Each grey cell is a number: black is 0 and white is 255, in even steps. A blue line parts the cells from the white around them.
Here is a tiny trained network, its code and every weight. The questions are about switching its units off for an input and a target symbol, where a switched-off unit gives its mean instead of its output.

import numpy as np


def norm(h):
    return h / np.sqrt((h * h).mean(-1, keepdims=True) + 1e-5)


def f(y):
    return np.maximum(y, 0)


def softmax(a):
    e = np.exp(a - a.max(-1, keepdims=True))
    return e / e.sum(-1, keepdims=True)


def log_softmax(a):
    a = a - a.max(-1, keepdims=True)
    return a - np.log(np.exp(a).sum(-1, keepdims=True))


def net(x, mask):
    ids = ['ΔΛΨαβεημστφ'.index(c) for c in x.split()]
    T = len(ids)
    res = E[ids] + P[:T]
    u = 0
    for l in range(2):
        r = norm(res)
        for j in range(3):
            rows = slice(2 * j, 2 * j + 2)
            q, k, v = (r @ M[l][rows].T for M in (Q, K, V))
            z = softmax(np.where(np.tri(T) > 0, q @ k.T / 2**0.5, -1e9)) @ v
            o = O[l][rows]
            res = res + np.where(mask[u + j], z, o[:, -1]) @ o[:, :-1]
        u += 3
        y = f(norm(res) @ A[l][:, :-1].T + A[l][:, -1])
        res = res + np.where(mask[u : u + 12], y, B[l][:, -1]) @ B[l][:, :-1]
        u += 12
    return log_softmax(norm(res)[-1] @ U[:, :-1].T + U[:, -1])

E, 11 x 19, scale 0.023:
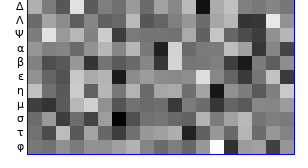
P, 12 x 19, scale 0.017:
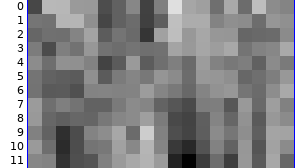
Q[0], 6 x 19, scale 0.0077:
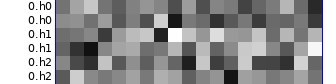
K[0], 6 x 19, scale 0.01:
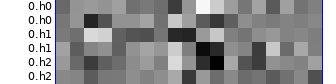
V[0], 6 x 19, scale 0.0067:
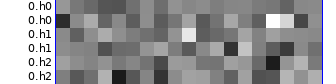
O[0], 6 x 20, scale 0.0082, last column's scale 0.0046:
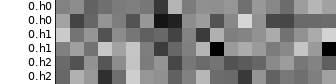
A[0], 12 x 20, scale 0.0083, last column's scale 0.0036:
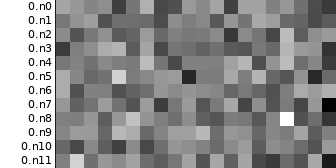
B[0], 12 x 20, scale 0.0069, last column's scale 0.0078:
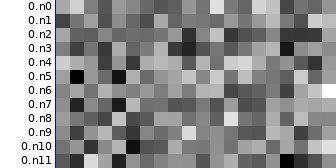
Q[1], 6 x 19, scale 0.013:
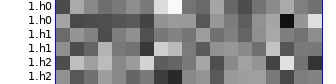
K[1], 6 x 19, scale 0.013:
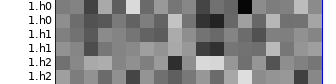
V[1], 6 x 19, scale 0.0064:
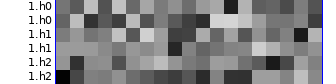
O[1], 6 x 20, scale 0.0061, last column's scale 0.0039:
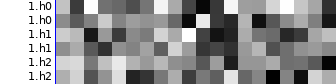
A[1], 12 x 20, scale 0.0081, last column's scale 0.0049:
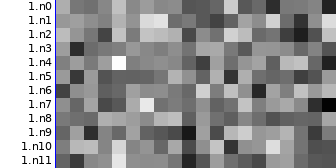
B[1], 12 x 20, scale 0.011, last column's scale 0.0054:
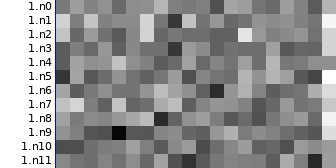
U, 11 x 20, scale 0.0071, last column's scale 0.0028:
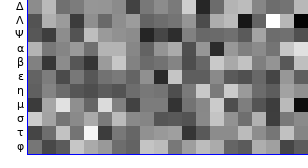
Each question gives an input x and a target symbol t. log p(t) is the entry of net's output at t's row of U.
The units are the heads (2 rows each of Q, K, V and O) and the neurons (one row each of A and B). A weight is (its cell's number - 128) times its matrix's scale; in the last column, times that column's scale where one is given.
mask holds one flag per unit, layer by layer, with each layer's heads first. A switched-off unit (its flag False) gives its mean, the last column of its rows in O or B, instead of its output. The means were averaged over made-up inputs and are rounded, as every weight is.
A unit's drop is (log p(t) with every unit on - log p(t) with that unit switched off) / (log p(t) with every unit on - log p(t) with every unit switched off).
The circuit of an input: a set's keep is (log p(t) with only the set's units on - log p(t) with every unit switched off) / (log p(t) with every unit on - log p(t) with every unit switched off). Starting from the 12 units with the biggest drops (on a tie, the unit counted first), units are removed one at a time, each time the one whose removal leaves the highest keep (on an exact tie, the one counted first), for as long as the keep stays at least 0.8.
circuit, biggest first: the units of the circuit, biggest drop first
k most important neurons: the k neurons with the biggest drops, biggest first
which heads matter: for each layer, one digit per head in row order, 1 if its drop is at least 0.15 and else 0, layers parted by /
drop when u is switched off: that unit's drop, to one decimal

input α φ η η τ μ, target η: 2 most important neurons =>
1.n8, 1.n1
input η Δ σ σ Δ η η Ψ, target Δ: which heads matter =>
100 / 101
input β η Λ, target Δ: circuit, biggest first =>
0.h0, 1.h2, 1.h0
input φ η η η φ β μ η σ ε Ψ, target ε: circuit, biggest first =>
1.h0
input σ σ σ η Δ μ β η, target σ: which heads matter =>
000 / 001
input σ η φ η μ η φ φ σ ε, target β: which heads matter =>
110 / 001
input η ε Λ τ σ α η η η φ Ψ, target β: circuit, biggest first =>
1.h2, 0.n4
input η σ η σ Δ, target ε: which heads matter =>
000 / 101
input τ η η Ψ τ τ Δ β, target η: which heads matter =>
000 / 100
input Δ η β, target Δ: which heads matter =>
100 / 001
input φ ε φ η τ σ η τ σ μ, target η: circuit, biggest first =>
1.h0, 0.h0, 0.h1
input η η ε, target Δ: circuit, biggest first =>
1.h2, 0.h0, 1.h0
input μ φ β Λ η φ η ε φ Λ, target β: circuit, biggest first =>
1.h2, 0.n4
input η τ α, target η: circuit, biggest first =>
1.h0
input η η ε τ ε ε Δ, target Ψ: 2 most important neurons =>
1.n11, 1.n10
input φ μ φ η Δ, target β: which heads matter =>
000 / 101
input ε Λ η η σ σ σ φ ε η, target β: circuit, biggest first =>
1.h2, 0.h0
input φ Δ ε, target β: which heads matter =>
000 / 001
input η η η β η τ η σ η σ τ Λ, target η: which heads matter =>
000 / 101
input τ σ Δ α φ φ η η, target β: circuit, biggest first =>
1.h2
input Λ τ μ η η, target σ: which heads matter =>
100 / 001
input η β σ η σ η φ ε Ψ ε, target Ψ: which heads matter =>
101 / 010
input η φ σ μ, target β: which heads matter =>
000 / 001
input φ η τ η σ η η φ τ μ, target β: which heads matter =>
110 / 001
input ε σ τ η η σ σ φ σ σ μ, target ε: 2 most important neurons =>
0.n4, 1.n1
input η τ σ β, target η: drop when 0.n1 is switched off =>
-0.1
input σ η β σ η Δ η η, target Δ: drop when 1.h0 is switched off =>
0.2
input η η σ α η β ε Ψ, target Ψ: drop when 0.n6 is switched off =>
0.1
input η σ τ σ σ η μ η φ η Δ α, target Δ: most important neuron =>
0.n5
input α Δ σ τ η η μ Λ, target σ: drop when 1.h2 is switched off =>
1.0
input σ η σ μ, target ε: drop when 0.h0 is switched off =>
-0.1
